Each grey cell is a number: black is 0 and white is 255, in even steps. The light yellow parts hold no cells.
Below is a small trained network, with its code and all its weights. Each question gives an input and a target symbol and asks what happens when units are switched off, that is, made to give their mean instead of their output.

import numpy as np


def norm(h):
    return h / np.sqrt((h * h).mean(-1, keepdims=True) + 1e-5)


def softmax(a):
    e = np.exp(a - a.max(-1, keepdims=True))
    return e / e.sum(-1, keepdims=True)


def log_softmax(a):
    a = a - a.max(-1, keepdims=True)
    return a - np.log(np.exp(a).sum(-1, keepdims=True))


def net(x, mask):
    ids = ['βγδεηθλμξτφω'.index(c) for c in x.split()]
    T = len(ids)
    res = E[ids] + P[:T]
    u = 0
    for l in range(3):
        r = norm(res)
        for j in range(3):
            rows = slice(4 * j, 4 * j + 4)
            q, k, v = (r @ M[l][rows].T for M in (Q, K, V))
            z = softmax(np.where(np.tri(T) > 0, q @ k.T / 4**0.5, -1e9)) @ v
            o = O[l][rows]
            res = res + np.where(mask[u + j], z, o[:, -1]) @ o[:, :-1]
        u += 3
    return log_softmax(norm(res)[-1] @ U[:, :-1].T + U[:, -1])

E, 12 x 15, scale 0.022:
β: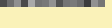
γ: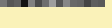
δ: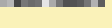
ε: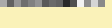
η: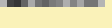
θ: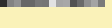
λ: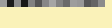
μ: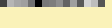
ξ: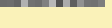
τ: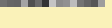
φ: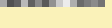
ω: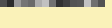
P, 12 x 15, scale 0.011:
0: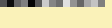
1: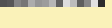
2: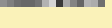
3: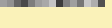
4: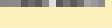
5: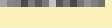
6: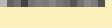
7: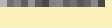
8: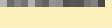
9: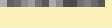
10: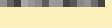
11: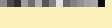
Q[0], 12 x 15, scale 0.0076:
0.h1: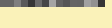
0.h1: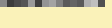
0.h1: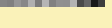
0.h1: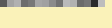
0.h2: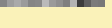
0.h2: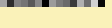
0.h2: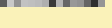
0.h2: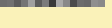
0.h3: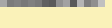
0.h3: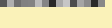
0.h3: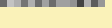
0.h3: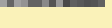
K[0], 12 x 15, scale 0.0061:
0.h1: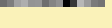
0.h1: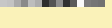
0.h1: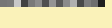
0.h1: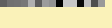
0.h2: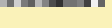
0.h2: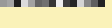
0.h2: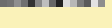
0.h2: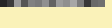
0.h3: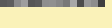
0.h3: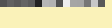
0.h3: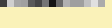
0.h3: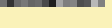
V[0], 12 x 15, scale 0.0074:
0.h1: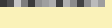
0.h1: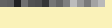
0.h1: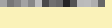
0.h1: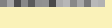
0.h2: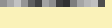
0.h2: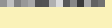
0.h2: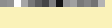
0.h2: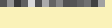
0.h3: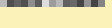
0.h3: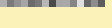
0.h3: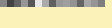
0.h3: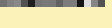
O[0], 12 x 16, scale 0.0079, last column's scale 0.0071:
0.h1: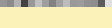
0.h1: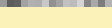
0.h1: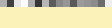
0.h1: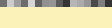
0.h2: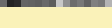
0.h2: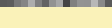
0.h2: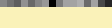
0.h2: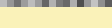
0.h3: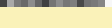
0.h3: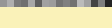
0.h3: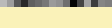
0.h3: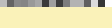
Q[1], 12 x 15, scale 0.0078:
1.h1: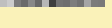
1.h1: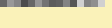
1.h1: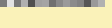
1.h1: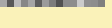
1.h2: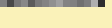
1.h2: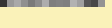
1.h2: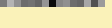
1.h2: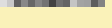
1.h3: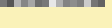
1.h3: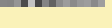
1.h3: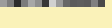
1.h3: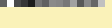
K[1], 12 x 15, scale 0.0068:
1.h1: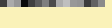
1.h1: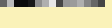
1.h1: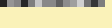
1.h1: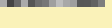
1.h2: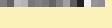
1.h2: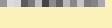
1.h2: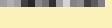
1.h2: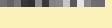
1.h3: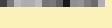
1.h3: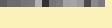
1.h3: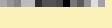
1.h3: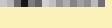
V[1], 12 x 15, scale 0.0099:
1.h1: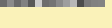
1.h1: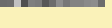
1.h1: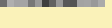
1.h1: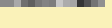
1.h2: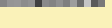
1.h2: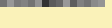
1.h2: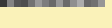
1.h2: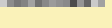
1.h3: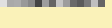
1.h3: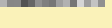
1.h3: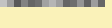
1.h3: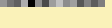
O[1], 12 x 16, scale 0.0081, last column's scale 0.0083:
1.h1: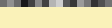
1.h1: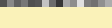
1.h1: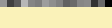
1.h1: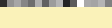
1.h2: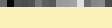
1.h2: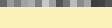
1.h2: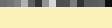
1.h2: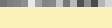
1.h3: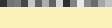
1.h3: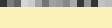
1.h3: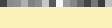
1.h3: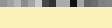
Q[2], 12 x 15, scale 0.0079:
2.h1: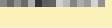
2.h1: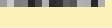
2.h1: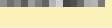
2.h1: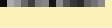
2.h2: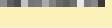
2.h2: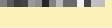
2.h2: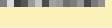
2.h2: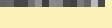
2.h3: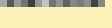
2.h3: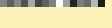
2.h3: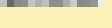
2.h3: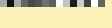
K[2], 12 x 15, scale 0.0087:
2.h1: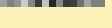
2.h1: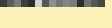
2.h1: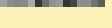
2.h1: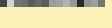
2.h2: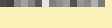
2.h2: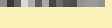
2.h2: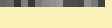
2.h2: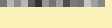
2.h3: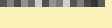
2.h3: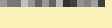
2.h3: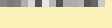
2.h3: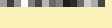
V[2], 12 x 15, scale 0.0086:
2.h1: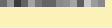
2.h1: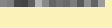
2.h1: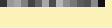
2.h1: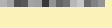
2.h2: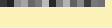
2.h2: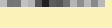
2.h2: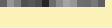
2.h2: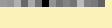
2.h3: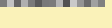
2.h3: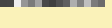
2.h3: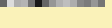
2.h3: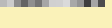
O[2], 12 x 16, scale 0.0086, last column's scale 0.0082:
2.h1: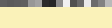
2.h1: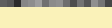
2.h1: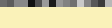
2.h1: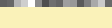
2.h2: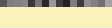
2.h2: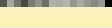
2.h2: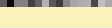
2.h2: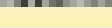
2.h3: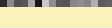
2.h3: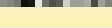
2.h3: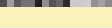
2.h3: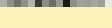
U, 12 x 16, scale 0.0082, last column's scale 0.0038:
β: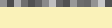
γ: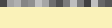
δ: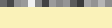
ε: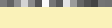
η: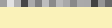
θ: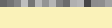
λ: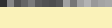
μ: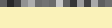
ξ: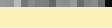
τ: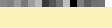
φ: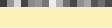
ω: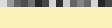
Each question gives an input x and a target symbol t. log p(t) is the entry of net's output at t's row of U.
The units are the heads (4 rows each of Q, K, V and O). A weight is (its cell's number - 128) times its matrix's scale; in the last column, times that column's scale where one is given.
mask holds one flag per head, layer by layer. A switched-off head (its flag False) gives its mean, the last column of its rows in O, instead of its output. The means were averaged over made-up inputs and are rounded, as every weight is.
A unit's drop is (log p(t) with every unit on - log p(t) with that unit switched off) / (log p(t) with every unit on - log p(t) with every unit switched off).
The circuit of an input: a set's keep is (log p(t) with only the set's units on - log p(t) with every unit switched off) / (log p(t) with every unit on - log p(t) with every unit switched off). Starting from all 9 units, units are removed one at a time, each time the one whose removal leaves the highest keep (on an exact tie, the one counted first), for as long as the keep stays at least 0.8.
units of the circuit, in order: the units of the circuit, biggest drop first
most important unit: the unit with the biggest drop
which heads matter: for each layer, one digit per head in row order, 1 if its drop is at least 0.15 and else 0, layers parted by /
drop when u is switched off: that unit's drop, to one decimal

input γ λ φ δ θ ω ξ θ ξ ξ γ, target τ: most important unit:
0.h1
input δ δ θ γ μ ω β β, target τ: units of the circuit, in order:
0.h1, 2.h3
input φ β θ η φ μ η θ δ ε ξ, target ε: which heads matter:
100 / 100 / 000
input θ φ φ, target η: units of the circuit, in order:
0.h3, 0.h1
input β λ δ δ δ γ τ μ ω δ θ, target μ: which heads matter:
100 / 001 / 100
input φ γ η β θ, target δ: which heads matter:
100 / 000 / 100
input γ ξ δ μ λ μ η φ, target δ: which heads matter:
110 / 000 / 100
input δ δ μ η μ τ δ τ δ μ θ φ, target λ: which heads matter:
100 / 000 / 001
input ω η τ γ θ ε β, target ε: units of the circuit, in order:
0.h1, 1.h1
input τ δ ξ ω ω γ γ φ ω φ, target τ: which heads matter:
000 / 000 / 001
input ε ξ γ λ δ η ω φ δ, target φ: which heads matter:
100 / 100 / 010
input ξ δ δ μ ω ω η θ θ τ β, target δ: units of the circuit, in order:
0.h2, 2.h1
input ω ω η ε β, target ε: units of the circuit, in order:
1.h1, 0.h1
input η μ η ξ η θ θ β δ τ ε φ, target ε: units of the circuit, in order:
1.h1
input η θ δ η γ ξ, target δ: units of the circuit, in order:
2.h1, 0.h1
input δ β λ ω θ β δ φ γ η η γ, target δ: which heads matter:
010 / 000 / 100
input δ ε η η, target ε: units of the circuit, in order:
0.h1, 1.h1
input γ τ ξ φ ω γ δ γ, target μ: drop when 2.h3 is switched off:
0.2
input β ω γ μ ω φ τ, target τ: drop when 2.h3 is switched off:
0.3
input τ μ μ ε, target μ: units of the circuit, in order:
0.h2
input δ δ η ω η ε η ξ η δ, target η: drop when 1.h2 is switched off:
0.2
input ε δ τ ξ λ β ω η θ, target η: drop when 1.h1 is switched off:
0.1
